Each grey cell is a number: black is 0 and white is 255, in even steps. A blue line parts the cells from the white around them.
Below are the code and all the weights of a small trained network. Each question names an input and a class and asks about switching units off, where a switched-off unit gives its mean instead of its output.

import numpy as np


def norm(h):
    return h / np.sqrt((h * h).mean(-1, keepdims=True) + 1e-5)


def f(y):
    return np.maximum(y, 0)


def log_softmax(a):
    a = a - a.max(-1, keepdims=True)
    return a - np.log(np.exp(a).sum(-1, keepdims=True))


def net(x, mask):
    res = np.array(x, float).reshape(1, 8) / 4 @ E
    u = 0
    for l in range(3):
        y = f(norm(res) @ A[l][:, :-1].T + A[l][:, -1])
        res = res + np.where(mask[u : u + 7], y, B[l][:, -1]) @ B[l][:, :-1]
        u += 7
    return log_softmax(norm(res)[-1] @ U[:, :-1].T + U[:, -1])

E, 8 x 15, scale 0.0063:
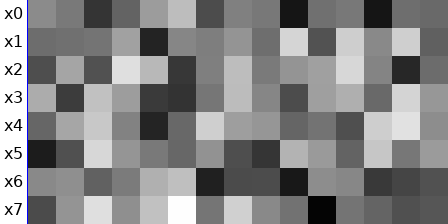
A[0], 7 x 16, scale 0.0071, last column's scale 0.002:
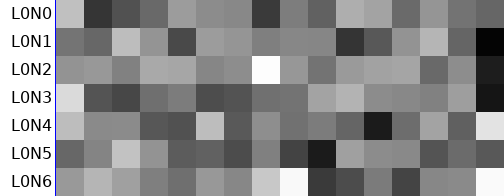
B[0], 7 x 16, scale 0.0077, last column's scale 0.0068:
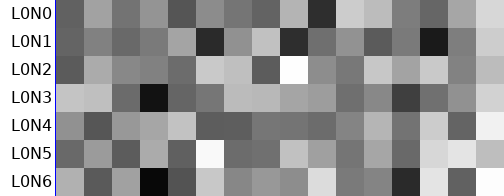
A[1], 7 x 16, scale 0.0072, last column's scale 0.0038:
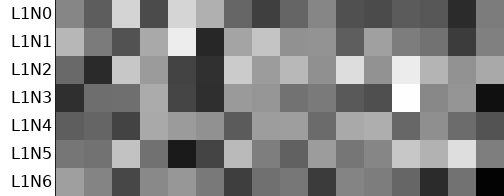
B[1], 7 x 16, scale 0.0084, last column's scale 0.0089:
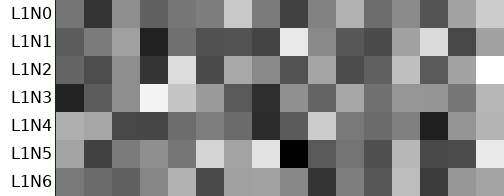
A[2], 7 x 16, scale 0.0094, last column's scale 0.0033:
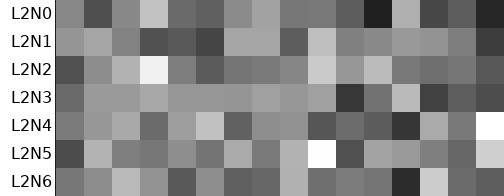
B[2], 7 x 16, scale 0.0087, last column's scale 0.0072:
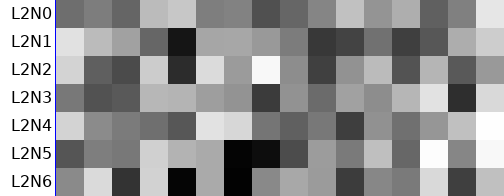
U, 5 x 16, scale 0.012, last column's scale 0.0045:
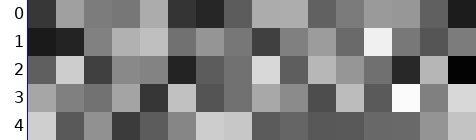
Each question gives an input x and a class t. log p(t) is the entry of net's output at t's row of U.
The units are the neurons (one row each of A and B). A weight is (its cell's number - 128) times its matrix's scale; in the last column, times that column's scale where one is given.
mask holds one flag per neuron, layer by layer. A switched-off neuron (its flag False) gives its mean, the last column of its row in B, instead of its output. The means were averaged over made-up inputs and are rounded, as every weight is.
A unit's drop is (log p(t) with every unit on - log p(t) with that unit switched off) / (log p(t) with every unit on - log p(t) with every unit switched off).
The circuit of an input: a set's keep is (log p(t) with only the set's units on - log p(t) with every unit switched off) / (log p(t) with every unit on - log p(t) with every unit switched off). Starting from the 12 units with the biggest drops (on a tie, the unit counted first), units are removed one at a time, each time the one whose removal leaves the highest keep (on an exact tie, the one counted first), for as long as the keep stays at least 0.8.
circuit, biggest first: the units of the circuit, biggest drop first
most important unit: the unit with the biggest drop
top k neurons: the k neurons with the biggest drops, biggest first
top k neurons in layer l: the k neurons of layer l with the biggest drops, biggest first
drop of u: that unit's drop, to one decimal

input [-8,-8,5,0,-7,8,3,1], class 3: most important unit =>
L0N5
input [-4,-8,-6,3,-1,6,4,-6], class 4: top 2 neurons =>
[L0N3 L2N5]
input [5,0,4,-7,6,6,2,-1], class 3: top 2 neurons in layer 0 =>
[L0N5 L0N1]
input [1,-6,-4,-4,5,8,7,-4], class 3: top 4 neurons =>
[L0N5 L1N2 L1N5 L0N1]
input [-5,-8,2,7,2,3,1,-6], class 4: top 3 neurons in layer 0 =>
[L0N3 L0N5 L0N1]
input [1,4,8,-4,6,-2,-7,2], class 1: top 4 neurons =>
[L1N2 L1N5 L0N3 L0N5]
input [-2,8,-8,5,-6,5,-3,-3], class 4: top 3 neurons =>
[L0N3 L2N1 L2N5]
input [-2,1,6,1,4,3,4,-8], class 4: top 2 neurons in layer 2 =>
[L2N1 L2N5]
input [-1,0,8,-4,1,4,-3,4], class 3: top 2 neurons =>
[L2N5 L2N2]
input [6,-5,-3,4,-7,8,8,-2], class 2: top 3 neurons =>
[L0N6 L1N6 L0N0]
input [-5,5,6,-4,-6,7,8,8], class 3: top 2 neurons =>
[L1N5 L2N2]
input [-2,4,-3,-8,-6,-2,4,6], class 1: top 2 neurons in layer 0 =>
[L0N6 L0N3]
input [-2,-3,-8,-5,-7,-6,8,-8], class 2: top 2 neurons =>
[L0N0 L0N6]
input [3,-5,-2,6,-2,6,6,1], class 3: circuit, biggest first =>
[L0N5]
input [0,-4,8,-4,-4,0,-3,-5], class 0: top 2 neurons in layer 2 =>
[L2N5 L2N4]
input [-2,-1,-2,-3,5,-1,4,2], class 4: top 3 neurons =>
[L1N0 L0N1 L2N5]
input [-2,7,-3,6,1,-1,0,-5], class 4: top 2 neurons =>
[L0N3 L2N1]
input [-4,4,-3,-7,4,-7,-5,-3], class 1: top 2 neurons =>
[L1N5 L0N3]
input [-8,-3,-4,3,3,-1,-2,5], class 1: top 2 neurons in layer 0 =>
[L0N3 L0N1]
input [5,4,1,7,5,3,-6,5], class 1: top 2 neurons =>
[L0N3 L0N1]
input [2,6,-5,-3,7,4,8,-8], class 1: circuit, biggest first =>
[L0N6]
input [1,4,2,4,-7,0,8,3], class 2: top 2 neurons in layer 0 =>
[L0N6 L0N2]
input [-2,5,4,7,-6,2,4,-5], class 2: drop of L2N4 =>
0.2
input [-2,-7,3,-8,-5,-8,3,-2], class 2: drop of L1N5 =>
0.1
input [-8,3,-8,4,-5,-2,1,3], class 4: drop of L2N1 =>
0.2
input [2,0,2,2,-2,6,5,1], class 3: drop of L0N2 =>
0.0
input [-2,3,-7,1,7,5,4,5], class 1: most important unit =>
L0N1
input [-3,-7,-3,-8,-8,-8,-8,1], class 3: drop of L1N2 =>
0.1
